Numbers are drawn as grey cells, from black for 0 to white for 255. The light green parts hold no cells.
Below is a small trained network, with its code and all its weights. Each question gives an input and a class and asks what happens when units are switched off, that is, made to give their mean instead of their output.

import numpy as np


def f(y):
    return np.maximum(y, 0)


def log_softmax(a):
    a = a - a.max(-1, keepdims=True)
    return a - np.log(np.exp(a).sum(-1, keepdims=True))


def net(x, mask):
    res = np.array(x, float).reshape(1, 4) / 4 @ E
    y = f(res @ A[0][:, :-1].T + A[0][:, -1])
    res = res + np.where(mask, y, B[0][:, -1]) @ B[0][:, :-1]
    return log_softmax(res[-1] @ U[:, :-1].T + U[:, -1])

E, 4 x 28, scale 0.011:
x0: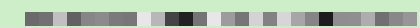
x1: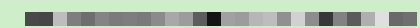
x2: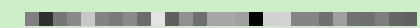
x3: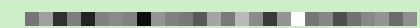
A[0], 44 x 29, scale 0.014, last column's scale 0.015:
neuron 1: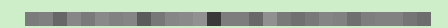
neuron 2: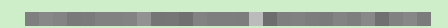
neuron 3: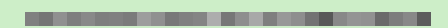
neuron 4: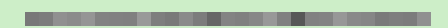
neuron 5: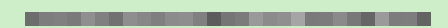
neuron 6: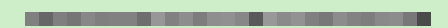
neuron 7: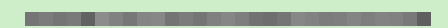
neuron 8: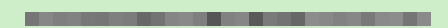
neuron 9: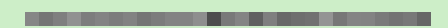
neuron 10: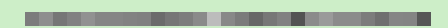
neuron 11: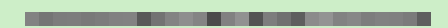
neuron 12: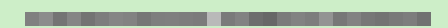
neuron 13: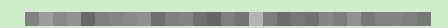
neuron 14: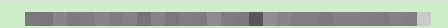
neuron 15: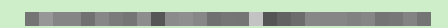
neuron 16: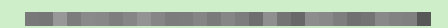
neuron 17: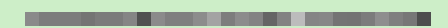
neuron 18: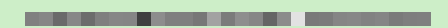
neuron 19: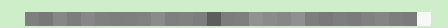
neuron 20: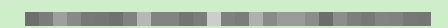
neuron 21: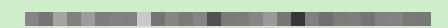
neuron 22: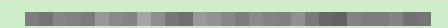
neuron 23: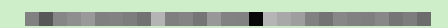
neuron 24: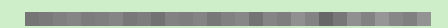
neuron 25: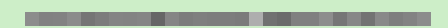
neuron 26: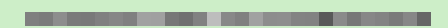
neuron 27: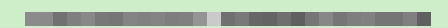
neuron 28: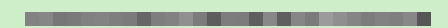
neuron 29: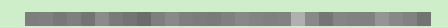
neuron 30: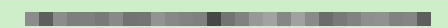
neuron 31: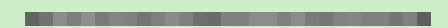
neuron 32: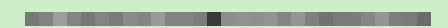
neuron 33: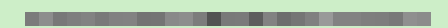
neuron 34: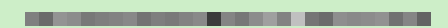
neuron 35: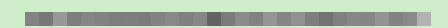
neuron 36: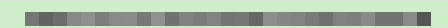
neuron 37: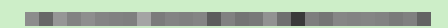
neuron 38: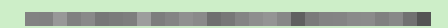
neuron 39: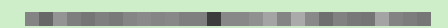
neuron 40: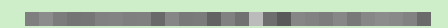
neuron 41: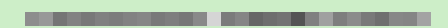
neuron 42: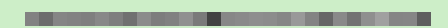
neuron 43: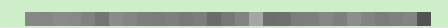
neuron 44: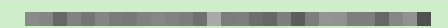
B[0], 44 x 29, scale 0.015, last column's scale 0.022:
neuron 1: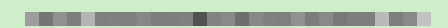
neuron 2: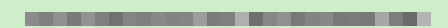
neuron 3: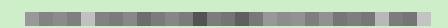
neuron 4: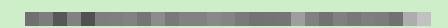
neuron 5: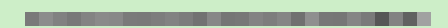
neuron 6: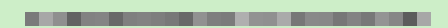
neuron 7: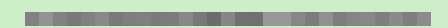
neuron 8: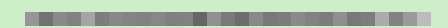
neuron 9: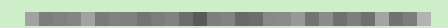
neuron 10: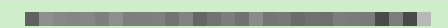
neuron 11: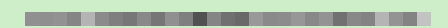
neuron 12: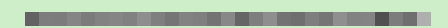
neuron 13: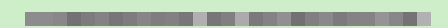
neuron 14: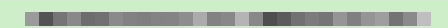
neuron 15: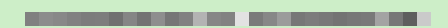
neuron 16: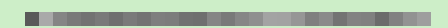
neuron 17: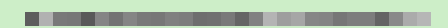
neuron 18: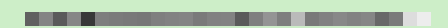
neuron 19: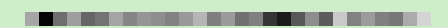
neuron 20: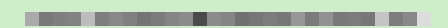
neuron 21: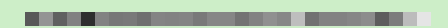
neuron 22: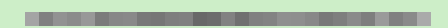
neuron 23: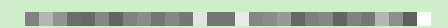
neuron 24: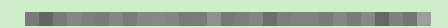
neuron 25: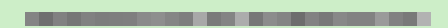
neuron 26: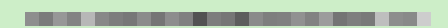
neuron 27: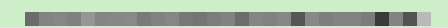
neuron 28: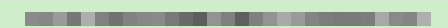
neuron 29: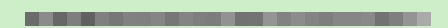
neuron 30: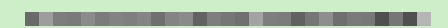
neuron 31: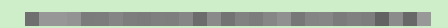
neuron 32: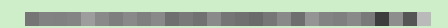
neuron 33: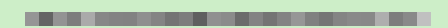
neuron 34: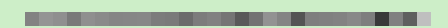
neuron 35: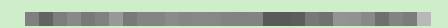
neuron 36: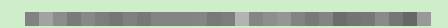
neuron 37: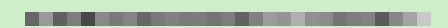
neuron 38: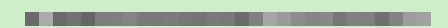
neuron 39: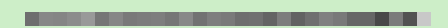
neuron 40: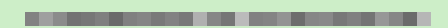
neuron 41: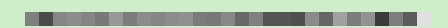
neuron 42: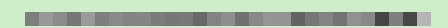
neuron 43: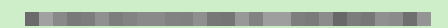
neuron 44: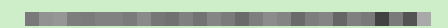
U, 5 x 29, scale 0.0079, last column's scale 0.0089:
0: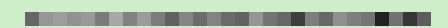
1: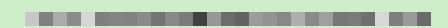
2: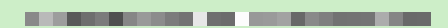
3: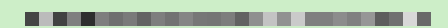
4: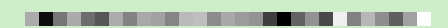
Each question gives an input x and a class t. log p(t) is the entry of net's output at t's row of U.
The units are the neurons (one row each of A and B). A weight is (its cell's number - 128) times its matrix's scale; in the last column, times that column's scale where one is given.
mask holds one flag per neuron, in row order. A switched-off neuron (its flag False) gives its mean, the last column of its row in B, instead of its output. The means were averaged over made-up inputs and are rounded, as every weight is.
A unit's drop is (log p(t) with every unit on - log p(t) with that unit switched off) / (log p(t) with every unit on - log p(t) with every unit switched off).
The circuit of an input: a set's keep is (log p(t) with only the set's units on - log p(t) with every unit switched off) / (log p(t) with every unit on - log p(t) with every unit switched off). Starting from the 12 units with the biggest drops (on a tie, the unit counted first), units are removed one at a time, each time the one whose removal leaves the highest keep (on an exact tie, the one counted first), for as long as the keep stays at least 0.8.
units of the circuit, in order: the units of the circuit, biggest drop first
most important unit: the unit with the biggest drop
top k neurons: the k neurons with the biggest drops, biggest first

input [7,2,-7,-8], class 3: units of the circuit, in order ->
[neuron 21]
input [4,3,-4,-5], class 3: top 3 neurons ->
[neuron 21; neuron 23; neuron 37]
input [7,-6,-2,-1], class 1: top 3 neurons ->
[neuron 20; neuron 26; neuron 3]
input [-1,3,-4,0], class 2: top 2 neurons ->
[neuron 41; neuron 40]
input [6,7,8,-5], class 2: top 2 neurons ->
[neuron 23; neuron 6]
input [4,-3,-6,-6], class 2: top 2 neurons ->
[neuron 15; neuron 18]
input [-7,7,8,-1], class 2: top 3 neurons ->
[neuron 23; neuron 6; neuron 41]
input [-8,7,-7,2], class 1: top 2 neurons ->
[neuron 1; neuron 11]
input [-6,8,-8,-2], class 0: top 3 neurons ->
[neuron 23; neuron 39; neuron 34]
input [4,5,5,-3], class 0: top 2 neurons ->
[neuron 39; neuron 15]
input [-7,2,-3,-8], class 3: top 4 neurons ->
[neuron 21; neuron 37; neuron 4; neuron 20]
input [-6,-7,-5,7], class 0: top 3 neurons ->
[neuron 41; neuron 21; neuron 27]
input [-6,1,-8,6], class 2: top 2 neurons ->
[neuron 15; neuron 40]
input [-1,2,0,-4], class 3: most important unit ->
neuron 41
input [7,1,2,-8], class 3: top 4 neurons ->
[neuron 21; neuron 37; neuron 4; neuron 38]
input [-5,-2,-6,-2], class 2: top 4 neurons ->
[neuron 15; neuron 20; neuron 40; neuron 13]
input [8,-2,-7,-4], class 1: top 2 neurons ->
[neuron 20; neuron 23]
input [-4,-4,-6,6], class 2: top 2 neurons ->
[neuron 15; neuron 21]
